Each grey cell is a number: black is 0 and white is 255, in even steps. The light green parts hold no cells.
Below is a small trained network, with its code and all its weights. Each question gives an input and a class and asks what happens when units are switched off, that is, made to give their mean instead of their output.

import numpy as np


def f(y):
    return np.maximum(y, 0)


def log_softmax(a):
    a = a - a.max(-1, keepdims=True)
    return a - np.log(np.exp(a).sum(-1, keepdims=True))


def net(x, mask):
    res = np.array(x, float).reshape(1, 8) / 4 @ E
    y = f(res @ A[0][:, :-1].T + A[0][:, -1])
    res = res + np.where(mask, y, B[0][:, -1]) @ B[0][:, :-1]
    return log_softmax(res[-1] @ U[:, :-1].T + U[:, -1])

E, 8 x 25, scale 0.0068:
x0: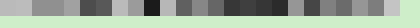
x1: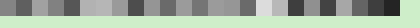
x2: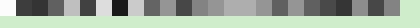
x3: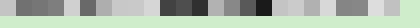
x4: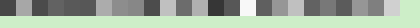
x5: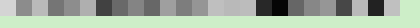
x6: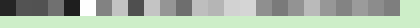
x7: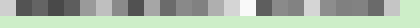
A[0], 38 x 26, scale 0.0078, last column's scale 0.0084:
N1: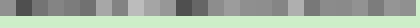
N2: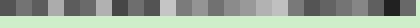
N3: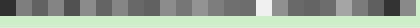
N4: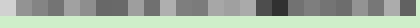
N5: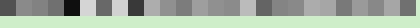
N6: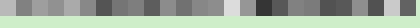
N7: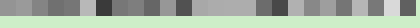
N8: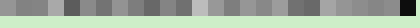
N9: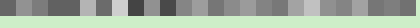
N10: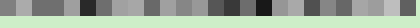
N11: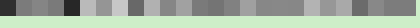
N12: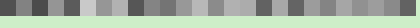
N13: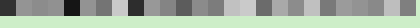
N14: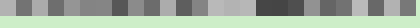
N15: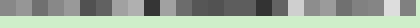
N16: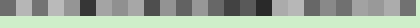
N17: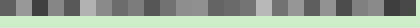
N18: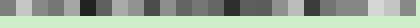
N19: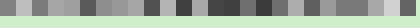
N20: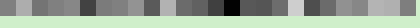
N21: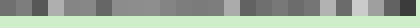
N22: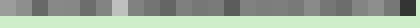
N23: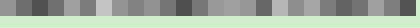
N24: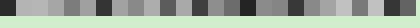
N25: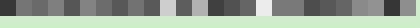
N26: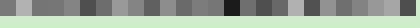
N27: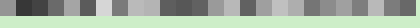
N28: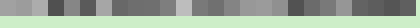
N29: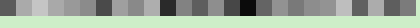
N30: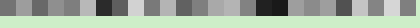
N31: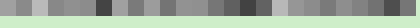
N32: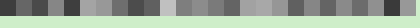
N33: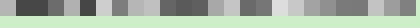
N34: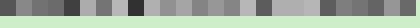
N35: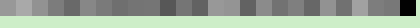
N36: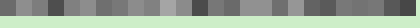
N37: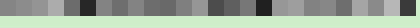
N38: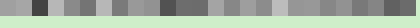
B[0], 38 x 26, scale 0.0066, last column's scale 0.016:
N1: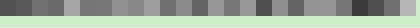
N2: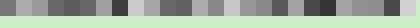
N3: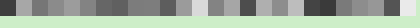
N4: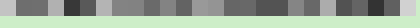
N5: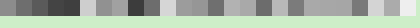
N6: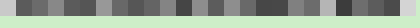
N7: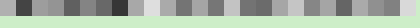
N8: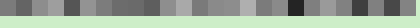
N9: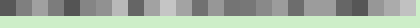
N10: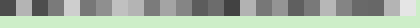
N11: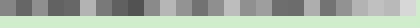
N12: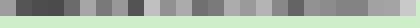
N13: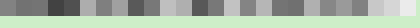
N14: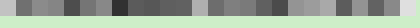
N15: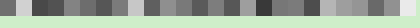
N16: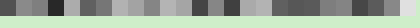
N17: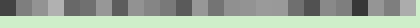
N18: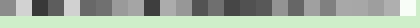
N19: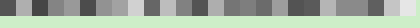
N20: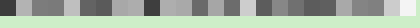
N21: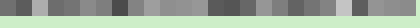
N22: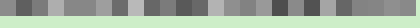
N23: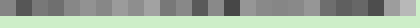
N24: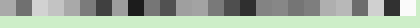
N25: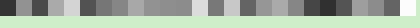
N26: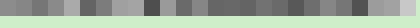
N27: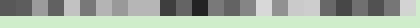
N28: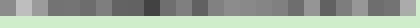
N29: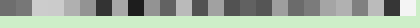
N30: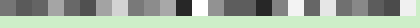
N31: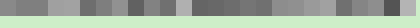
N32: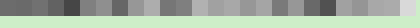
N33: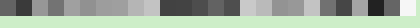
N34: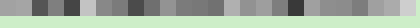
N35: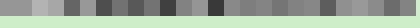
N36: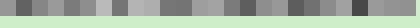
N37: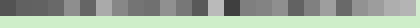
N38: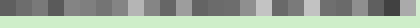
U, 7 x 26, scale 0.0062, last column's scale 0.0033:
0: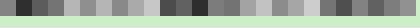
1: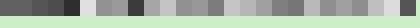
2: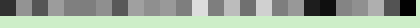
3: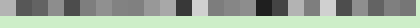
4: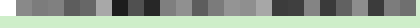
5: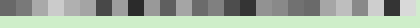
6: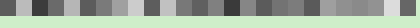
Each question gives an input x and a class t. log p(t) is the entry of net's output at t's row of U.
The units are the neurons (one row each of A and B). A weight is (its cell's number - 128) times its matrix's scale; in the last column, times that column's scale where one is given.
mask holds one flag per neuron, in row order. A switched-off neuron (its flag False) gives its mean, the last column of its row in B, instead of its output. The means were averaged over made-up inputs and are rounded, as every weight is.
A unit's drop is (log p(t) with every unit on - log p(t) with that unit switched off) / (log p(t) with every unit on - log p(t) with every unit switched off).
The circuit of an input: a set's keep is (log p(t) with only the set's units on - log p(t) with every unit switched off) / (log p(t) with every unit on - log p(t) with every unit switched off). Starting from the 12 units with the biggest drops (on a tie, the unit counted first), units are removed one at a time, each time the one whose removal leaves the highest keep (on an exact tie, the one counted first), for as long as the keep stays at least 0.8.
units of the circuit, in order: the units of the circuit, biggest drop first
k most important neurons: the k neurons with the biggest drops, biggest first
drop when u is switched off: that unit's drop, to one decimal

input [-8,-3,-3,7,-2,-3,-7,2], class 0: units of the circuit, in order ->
(N33)
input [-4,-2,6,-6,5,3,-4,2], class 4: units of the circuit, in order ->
(N28; N10; N19)
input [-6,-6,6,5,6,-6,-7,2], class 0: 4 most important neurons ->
(N33; N27; N38; N23)
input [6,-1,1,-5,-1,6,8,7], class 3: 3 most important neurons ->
(N30; N6; N4)
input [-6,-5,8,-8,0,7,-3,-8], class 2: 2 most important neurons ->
(N25; N2)
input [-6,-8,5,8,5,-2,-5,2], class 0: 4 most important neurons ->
(N33; N27; N38; N23)
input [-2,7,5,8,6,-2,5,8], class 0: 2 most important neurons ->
(N33; N27)
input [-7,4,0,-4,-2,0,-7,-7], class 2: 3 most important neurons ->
(N25; N2; N3)
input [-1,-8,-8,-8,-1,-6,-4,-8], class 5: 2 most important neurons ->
(N24; N29)
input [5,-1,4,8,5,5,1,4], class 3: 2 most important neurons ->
(N30; N6)
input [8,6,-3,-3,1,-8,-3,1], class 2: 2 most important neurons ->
(N25; N3)
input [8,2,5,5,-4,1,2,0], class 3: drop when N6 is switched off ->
0.4
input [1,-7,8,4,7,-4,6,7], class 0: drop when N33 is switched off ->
0.1
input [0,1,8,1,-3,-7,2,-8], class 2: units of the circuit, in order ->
(N25)
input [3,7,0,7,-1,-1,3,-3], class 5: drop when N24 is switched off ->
0.2
